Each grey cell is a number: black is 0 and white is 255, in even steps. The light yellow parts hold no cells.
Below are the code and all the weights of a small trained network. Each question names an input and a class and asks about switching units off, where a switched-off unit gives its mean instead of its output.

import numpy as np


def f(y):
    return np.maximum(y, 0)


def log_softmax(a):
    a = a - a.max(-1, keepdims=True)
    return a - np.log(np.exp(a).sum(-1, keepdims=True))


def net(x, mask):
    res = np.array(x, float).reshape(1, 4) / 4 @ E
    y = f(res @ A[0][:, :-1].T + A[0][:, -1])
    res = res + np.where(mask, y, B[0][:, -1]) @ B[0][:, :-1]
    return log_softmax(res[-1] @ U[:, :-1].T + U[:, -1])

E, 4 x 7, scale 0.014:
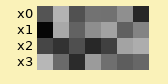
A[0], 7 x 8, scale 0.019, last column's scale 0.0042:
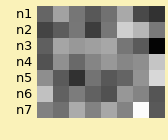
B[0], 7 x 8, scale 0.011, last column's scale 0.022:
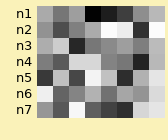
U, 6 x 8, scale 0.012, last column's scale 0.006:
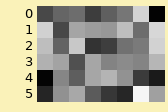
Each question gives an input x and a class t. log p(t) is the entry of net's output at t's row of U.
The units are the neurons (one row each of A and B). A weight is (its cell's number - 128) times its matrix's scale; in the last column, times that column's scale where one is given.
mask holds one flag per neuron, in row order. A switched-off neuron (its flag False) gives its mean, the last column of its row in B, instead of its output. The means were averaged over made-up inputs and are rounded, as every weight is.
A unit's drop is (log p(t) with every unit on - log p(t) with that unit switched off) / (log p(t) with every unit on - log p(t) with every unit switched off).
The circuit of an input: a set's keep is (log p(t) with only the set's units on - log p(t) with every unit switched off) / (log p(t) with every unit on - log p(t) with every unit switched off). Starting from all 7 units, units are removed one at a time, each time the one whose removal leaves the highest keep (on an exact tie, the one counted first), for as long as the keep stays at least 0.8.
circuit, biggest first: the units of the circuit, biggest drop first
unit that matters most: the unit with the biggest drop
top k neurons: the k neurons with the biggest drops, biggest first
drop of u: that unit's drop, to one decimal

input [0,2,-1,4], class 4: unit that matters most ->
n7
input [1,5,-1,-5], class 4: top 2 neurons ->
n6, n7
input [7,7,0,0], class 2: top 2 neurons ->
n1, n5
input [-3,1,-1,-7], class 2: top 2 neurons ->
n5, n7
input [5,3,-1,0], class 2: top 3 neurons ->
n5, n1, n2
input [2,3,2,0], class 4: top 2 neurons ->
n6, n7
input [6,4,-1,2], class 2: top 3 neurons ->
n1, n5, n2
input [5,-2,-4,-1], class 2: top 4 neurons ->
n5, n2, n1, n6
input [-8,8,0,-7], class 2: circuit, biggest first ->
n7, n5, n2
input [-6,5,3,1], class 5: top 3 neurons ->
n7, n6, n3
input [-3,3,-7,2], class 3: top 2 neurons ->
n2, n3
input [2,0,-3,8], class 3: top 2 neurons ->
n2, n7
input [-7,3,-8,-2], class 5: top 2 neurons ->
n2, n7
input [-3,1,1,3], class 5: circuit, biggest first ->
n2
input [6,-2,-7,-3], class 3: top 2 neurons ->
n3, n7
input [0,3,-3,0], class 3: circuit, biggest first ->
n2, n7
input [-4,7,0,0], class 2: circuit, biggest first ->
n5, n2
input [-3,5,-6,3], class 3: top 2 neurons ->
n2, n3
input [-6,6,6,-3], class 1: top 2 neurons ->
n2, n7
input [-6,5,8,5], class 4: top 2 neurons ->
n5, n2
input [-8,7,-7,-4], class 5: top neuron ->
n7
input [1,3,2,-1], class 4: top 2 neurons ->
n6, n7
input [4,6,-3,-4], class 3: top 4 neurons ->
n3, n7, n2, n1
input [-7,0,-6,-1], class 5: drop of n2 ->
0.3
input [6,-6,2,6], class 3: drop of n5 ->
0.2
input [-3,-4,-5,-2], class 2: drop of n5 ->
0.5
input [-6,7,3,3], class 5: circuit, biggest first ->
n7
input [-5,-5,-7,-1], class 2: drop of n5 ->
0.2
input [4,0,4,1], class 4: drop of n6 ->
0.1
